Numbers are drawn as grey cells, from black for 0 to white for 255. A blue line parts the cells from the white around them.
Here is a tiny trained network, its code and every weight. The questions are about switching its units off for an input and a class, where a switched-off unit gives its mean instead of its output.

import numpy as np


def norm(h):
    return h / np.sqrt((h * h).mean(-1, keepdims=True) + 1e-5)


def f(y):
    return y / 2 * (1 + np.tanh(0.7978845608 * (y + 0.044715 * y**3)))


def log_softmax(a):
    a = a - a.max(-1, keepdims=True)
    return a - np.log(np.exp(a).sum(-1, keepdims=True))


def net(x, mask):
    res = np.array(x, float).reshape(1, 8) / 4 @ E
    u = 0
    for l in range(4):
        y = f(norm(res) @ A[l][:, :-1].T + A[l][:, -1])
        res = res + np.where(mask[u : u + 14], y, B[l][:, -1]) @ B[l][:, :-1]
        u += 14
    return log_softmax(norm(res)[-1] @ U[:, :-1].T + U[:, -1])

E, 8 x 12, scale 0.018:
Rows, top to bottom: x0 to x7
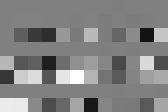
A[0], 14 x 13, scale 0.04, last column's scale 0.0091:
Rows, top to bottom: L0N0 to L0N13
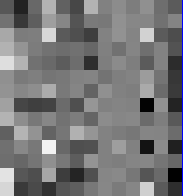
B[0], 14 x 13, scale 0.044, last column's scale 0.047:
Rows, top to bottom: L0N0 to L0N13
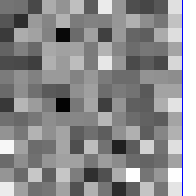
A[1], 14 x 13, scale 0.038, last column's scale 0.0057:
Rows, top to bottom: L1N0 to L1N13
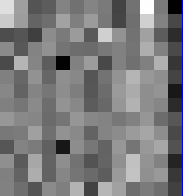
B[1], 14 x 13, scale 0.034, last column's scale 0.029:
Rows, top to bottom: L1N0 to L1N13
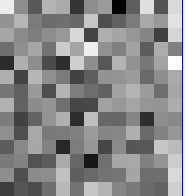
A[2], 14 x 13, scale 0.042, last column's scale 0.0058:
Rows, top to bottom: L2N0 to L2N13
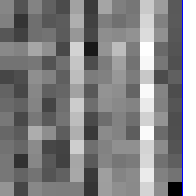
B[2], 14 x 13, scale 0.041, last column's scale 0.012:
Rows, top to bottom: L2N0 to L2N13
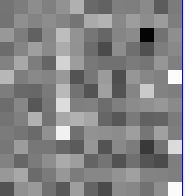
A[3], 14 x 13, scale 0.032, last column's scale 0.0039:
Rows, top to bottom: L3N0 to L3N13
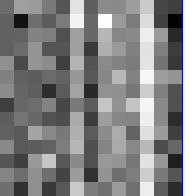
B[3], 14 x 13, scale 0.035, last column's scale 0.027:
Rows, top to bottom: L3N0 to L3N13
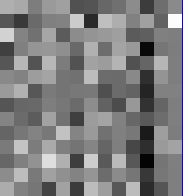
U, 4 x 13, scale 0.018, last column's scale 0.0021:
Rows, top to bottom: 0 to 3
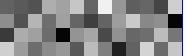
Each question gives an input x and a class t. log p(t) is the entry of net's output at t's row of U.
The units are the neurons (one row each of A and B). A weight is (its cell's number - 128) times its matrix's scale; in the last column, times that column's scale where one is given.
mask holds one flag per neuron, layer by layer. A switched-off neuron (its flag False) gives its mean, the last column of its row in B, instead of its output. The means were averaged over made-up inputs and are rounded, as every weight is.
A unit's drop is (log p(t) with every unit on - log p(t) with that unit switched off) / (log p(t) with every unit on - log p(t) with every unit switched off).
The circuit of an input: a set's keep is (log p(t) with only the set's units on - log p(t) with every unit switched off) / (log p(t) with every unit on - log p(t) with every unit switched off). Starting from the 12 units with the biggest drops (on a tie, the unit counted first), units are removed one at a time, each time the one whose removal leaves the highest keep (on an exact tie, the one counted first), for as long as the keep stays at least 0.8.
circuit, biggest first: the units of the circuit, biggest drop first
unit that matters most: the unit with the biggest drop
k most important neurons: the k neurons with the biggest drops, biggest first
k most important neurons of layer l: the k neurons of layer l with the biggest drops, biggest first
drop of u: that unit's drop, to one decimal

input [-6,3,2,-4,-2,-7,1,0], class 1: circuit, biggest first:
(L0N12)
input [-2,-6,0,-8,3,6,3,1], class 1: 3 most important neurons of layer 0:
(L0N10, L0N13, L0N7)
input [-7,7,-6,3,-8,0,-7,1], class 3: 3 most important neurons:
(L0N10, L0N7, L1N0)
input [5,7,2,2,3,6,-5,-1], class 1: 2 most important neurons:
(L0N10, L0N13)
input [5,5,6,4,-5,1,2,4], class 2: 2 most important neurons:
(L0N7, L0N13)
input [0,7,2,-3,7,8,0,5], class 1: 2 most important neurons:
(L0N10, L0N13)
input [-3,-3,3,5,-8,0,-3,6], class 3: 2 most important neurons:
(L0N10, L0N0)
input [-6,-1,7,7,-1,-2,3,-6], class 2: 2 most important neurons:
(L0N7, L0N4)
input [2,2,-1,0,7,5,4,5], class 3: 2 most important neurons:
(L0N12, L0N0)
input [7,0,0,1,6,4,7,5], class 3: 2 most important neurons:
(L0N0, L0N12)
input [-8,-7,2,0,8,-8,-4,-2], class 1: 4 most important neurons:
(L0N12, L0N10, L0N1, L0N7)
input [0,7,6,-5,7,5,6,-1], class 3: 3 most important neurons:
(L0N2, L0N12, L0N7)
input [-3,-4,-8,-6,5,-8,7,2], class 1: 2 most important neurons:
(L0N12, L0N7)
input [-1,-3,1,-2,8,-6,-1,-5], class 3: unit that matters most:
L0N13
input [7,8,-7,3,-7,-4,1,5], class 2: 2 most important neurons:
(L0N2, L0N13)
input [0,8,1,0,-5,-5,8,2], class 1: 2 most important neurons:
(L0N12, L0N13)
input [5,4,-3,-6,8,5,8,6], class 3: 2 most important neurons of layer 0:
(L0N0, L0N12)
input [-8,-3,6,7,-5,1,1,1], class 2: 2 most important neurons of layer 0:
(L0N7, L0N13)
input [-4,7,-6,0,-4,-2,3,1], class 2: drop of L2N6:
0.0
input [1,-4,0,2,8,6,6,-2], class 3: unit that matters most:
L0N12
